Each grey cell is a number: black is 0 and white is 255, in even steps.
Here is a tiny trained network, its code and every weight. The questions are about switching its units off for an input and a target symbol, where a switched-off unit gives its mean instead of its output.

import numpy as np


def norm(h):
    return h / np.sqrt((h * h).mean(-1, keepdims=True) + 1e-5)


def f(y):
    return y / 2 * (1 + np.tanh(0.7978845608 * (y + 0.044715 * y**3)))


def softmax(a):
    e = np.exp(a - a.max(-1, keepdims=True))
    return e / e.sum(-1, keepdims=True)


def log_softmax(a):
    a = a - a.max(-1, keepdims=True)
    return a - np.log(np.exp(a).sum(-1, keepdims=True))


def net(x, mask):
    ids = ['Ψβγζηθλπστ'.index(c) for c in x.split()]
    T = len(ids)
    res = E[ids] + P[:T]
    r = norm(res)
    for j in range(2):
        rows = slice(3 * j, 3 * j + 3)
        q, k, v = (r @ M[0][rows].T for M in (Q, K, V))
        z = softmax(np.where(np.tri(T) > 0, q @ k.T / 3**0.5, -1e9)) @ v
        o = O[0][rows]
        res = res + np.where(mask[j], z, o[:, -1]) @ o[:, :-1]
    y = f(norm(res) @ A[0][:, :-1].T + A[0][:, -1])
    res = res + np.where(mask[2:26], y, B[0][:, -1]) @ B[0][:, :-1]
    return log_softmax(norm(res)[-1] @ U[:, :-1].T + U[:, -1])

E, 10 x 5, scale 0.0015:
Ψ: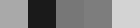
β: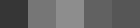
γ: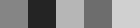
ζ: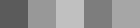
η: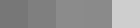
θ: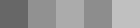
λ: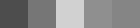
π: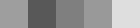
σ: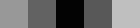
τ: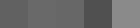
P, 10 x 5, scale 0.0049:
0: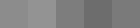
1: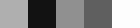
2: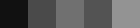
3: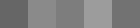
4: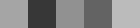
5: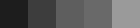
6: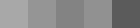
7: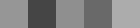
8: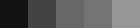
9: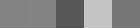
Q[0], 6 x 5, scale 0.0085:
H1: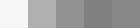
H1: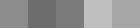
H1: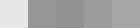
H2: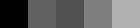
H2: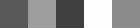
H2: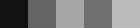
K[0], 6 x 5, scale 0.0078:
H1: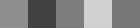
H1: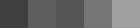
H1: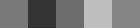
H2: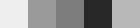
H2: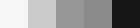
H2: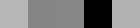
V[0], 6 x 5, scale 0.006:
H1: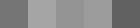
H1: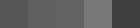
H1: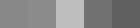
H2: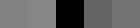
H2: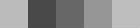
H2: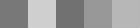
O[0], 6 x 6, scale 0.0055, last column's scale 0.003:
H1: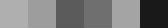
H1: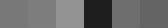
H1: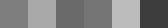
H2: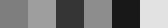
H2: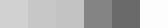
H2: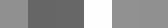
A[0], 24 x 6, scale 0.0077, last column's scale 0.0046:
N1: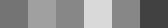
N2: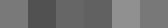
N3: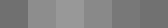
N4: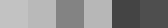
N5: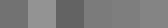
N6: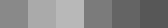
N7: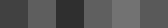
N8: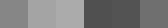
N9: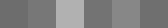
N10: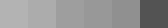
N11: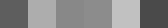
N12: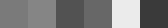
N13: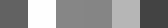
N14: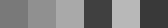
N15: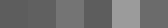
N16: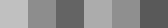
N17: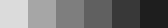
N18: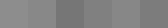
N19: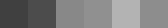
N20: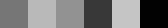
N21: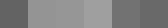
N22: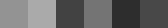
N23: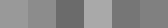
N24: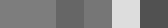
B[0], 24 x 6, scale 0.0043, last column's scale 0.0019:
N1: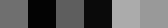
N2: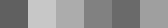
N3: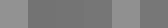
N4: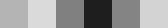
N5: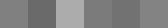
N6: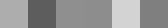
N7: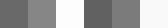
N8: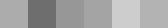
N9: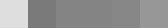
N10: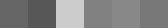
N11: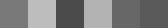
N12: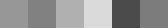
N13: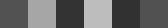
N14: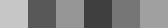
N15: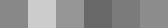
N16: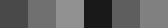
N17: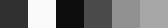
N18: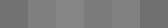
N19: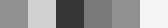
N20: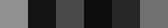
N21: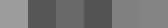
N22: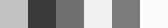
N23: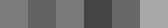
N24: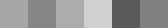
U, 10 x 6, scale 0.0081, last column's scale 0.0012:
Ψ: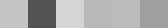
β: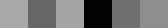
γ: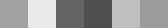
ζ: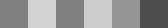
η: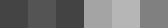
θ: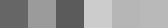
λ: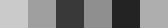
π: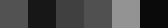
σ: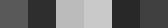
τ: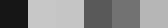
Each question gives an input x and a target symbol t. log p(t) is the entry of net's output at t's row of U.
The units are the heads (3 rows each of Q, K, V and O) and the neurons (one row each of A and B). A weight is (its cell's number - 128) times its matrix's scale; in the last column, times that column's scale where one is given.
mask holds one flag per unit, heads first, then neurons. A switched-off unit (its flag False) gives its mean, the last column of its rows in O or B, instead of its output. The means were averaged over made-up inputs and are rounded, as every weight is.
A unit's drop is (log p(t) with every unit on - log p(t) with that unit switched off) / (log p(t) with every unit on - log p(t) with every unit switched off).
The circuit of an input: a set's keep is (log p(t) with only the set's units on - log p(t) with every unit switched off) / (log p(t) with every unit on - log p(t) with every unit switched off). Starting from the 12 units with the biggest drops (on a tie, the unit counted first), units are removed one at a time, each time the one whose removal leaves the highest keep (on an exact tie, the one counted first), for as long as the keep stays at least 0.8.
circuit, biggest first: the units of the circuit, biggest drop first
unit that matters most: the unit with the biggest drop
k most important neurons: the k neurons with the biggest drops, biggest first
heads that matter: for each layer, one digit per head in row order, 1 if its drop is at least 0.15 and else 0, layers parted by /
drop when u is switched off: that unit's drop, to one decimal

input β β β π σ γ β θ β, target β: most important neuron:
[N20]
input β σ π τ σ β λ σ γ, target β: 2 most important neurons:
[N20; N22]
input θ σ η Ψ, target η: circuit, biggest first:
[H2; N1]
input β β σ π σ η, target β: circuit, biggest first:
[H2; N20]
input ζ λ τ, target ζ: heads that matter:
10
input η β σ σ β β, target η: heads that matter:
11
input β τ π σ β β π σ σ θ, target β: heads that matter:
00
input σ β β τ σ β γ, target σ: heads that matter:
01
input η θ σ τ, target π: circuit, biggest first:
[N1; H2]
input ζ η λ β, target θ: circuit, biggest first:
[H2; N19]
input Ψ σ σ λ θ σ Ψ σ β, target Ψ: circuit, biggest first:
[H2; N8; N6]
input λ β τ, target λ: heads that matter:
11
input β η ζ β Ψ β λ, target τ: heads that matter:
01
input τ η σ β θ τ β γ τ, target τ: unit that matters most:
N7
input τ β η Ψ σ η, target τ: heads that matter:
00
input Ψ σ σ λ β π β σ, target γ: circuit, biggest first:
[N17; H2]
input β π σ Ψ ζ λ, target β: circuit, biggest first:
[H2; H1; N20]
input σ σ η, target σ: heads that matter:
01
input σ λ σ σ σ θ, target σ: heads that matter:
01
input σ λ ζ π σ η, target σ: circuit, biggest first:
[H2; N7; N22]
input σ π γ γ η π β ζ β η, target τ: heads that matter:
01
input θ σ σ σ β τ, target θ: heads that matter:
11
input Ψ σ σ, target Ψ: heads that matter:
01
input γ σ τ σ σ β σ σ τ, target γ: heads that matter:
01
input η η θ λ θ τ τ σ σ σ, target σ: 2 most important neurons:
[N7; N22]
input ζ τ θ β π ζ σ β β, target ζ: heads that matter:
11
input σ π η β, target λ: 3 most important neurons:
[N4; N22; N17]
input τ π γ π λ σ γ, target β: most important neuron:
[N4]
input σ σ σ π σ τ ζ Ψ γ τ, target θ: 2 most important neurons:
[N19; N4]
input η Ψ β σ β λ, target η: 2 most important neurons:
[N1; N19]
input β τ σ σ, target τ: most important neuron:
[N7]
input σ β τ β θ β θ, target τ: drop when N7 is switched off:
0.3
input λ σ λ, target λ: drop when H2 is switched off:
0.3
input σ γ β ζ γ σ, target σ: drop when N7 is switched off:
0.2
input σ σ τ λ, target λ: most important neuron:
[N4]
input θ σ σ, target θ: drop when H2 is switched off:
0.3
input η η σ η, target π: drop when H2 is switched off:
0.2
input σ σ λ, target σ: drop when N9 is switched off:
0.0
